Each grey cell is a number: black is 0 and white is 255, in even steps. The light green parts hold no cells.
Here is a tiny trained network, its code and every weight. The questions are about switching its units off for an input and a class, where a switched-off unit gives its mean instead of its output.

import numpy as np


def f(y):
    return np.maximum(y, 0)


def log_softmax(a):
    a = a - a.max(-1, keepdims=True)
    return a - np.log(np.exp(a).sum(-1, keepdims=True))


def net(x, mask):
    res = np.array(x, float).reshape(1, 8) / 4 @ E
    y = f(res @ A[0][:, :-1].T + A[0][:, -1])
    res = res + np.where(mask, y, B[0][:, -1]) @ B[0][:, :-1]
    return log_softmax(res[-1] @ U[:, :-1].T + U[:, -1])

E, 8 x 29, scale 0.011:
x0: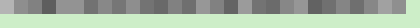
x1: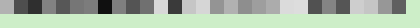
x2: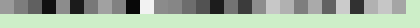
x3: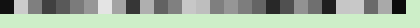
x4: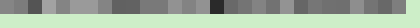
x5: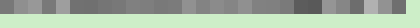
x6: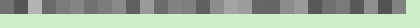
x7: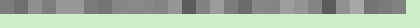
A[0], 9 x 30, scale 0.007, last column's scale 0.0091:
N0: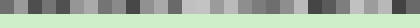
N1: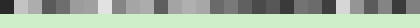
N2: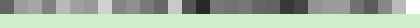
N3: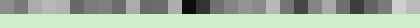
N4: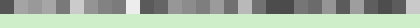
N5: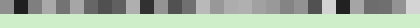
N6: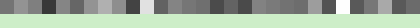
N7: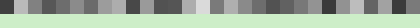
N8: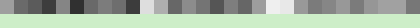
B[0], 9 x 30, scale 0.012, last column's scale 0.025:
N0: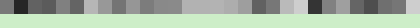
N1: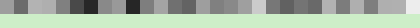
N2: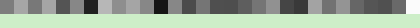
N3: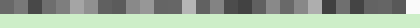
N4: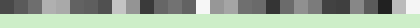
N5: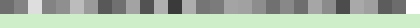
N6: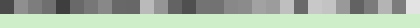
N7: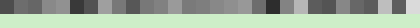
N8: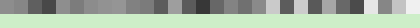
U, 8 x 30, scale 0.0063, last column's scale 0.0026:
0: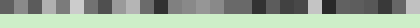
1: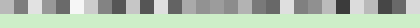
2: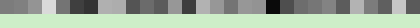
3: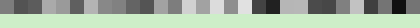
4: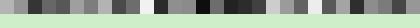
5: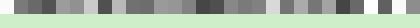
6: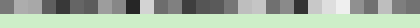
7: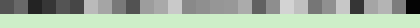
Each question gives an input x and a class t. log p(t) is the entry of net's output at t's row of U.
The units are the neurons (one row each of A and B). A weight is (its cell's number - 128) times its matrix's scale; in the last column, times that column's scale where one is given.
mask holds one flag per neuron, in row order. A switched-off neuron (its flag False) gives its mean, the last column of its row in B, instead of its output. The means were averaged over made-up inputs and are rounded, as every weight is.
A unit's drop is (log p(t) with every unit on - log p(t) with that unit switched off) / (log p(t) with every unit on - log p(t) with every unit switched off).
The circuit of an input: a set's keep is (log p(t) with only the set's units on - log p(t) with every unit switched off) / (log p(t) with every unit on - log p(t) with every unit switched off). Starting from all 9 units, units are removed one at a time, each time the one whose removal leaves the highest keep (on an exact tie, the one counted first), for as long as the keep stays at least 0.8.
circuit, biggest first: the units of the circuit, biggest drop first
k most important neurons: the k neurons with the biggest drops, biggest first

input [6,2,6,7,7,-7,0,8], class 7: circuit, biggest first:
[N0]
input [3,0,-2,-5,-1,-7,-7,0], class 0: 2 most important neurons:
[N3, N1]
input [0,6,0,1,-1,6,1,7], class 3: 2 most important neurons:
[N0, N6]
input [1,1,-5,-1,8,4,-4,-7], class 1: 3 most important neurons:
[N2, N5, N3]
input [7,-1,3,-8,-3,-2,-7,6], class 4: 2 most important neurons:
[N3, N4]
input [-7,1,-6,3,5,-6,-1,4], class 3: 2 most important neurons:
[N2, N0]
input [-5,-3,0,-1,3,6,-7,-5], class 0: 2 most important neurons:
[N8, N6]
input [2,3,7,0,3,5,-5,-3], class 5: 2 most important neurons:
[N8, N7]
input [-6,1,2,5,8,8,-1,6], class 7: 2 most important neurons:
[N0, N2]
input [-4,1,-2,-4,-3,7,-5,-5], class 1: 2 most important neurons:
[N2, N5]
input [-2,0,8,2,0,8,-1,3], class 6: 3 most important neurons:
[N6, N3, N0]
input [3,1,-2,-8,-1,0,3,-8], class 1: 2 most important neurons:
[N5, N2]
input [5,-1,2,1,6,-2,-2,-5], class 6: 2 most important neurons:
[N3, N4]
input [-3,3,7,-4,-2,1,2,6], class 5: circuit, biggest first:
[N8]
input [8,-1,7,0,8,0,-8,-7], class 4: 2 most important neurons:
[N1, N8]
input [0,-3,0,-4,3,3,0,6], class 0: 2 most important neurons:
[N6, N8]
